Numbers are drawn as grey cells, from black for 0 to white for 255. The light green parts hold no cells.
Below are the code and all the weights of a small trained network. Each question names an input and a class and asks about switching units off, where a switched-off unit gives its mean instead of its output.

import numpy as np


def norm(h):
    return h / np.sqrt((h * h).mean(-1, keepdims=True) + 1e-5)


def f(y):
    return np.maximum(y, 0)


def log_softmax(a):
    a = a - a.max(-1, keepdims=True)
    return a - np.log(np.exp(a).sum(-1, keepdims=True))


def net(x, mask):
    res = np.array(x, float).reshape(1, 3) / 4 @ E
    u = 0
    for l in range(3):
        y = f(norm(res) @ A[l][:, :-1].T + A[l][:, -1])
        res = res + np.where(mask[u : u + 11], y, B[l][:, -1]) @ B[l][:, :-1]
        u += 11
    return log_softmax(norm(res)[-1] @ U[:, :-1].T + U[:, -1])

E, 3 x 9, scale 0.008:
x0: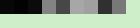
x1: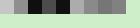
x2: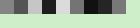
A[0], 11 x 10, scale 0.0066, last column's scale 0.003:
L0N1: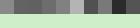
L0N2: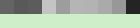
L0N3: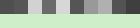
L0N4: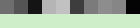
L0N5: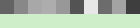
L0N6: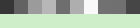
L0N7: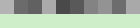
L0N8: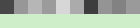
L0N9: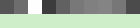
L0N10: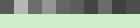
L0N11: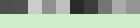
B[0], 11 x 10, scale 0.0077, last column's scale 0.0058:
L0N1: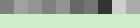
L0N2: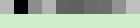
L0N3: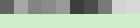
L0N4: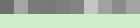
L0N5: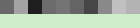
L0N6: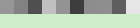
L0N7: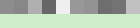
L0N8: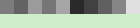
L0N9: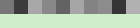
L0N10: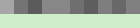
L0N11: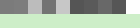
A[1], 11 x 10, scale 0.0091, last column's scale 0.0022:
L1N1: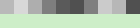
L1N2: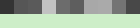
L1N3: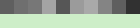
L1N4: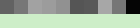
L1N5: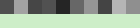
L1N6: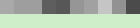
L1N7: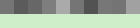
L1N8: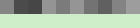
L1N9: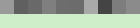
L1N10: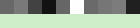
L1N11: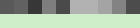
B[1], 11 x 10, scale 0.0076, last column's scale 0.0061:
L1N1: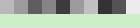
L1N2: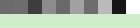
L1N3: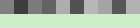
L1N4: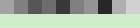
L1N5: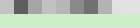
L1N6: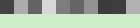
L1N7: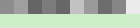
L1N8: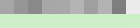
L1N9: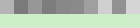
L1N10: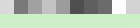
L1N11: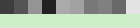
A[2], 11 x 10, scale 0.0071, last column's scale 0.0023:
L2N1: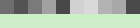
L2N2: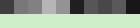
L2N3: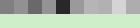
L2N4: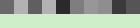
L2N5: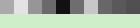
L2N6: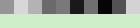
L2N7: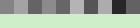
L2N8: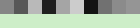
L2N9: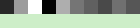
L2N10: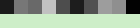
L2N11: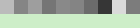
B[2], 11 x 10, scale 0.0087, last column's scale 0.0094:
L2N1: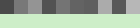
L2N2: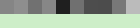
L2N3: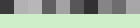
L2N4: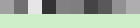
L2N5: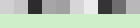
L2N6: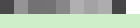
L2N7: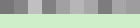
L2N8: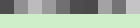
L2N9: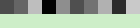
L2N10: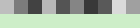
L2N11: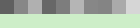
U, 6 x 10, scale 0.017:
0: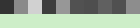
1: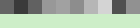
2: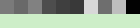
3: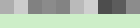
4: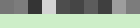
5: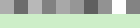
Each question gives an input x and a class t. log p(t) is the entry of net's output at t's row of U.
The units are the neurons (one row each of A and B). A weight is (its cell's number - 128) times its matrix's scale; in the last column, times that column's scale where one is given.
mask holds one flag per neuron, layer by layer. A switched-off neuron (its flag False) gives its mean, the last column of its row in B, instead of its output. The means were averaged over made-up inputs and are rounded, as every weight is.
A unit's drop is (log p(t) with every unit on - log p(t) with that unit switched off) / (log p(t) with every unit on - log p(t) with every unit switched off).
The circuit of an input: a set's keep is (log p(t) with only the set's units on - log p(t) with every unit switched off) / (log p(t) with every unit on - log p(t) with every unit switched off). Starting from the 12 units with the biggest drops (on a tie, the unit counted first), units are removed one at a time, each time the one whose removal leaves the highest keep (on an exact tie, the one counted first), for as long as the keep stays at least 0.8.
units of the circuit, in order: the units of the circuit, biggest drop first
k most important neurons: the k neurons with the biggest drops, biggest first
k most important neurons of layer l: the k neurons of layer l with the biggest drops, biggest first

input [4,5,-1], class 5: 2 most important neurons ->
[L1N10, L1N5]
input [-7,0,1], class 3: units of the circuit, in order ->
[L1N1]
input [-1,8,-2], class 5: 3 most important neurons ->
[L1N10, L1N5, L0N6]
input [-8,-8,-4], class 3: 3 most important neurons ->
[L1N1, L1N4, L1N11]
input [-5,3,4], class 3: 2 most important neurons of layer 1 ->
[L1N1, L1N11]
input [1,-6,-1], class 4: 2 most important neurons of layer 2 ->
[L2N10, L2N2]
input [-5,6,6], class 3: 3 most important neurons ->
[L0N11, L1N1, L1N11]
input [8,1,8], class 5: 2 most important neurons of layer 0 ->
[L0N8, L0N7]
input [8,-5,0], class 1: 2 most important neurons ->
[L1N2, L1N8]
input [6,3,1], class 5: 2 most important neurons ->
[L1N5, L1N10]
